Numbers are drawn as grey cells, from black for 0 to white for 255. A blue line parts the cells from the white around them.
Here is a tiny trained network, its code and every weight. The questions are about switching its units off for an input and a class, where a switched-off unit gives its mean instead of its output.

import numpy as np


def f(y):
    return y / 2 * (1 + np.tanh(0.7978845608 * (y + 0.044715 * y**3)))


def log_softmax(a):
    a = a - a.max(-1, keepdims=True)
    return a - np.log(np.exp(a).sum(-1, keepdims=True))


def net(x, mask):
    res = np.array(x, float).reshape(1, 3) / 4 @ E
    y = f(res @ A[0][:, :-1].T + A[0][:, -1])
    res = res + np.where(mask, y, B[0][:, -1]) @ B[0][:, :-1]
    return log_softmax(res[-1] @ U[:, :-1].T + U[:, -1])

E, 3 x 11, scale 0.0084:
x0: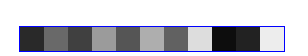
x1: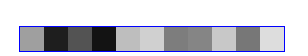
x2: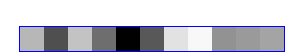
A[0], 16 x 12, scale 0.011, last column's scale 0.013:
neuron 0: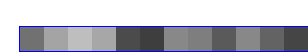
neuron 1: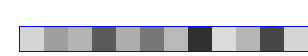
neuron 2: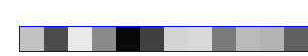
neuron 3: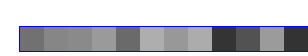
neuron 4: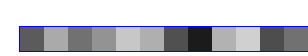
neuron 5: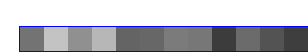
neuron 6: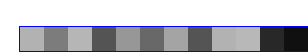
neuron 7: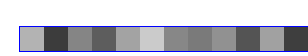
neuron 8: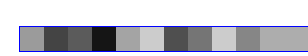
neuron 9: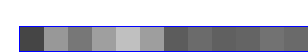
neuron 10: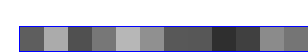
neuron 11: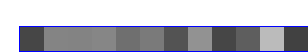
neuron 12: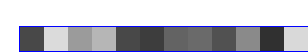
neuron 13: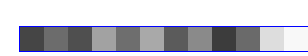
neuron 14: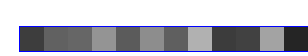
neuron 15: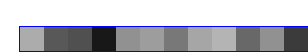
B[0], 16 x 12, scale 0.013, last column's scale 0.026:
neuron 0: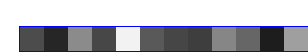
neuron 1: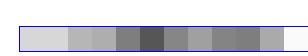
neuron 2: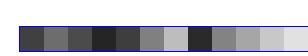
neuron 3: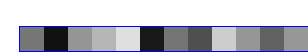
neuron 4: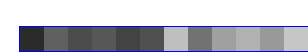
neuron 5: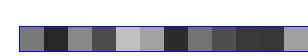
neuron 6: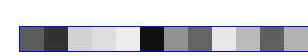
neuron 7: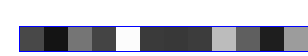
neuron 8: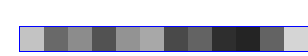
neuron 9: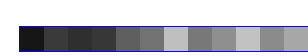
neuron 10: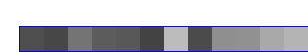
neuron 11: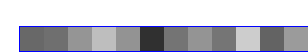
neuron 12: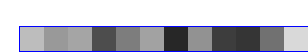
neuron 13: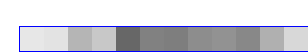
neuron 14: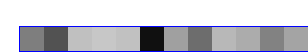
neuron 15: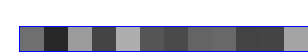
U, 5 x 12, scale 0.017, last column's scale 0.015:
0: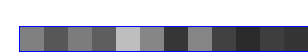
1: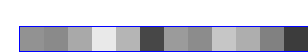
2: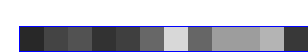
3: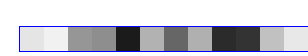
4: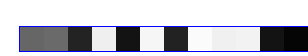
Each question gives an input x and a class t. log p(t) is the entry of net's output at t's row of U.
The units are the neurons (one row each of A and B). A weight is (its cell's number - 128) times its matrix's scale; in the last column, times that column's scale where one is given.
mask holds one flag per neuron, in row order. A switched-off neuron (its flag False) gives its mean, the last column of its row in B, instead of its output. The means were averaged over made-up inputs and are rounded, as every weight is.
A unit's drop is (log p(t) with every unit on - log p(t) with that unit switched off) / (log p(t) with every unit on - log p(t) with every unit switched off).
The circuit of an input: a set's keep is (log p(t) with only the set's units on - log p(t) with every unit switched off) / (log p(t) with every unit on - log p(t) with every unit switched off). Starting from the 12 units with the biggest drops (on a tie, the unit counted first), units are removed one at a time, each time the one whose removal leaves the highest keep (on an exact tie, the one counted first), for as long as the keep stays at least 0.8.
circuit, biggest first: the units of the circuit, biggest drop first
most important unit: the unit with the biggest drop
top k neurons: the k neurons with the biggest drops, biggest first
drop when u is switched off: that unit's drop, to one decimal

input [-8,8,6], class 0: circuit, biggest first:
neuron 8
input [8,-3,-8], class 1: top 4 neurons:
neuron 13; neuron 2; neuron 14; neuron 11
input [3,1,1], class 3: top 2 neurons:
neuron 6; neuron 7
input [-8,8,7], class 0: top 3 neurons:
neuron 8; neuron 15; neuron 13
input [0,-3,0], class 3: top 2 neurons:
neuron 6; neuron 7
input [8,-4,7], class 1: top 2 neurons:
neuron 13; neuron 14
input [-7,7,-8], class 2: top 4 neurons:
neuron 4; neuron 12; neuron 13; neuron 9
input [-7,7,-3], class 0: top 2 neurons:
neuron 8; neuron 15
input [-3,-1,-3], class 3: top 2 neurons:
neuron 2; neuron 14
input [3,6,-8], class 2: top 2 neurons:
neuron 10; neuron 9
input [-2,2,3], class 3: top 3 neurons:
neuron 4; neuron 9; neuron 10
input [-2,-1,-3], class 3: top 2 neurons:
neuron 2; neuron 6
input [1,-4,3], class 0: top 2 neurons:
neuron 1; neuron 0
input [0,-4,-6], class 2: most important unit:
neuron 4
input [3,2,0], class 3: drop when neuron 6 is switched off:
0.7
